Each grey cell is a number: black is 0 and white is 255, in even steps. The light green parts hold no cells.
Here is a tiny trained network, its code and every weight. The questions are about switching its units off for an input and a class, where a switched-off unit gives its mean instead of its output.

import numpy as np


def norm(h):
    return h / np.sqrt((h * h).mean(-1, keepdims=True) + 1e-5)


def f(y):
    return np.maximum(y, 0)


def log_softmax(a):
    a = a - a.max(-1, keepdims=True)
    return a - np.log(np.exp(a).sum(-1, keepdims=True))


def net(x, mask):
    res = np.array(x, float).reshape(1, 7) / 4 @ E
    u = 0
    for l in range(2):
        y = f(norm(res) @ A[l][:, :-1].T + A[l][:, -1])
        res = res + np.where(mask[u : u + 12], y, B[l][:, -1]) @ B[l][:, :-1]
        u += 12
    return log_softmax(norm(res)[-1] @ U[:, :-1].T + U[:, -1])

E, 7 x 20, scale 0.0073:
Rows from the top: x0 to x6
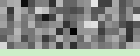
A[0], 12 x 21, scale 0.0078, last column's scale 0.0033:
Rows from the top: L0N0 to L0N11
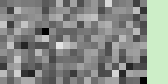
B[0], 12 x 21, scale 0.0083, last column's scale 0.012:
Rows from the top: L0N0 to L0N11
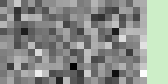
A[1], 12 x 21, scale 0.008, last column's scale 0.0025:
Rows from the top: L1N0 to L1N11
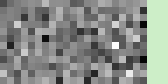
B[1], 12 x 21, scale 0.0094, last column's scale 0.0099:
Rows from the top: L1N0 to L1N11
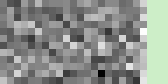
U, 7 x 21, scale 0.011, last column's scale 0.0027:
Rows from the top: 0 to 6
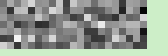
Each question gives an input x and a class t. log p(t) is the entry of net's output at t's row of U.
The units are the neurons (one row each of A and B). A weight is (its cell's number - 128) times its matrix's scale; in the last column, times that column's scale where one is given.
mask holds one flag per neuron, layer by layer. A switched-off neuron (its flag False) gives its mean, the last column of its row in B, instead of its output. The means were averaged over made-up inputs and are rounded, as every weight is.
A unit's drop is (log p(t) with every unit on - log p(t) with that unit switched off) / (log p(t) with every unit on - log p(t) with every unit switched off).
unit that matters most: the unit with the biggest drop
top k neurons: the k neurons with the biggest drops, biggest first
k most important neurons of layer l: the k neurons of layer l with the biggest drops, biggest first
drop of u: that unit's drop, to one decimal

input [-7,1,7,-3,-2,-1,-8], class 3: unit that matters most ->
L0N10
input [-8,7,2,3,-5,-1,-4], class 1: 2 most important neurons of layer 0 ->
L0N3, L0N10
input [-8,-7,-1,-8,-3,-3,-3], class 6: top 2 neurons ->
L0N10, L0N9
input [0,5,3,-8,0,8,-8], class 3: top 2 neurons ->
L0N6, L0N10
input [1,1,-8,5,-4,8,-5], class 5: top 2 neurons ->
L0N9, L0N10
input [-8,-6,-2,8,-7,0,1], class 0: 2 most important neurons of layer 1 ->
L1N5, L1N11
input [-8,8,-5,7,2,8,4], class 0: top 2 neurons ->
L0N10, L1N6
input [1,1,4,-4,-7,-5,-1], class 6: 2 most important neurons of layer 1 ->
L1N10, L1N4
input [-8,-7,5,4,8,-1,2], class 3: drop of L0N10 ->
0.4
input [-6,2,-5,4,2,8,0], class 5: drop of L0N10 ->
0.3
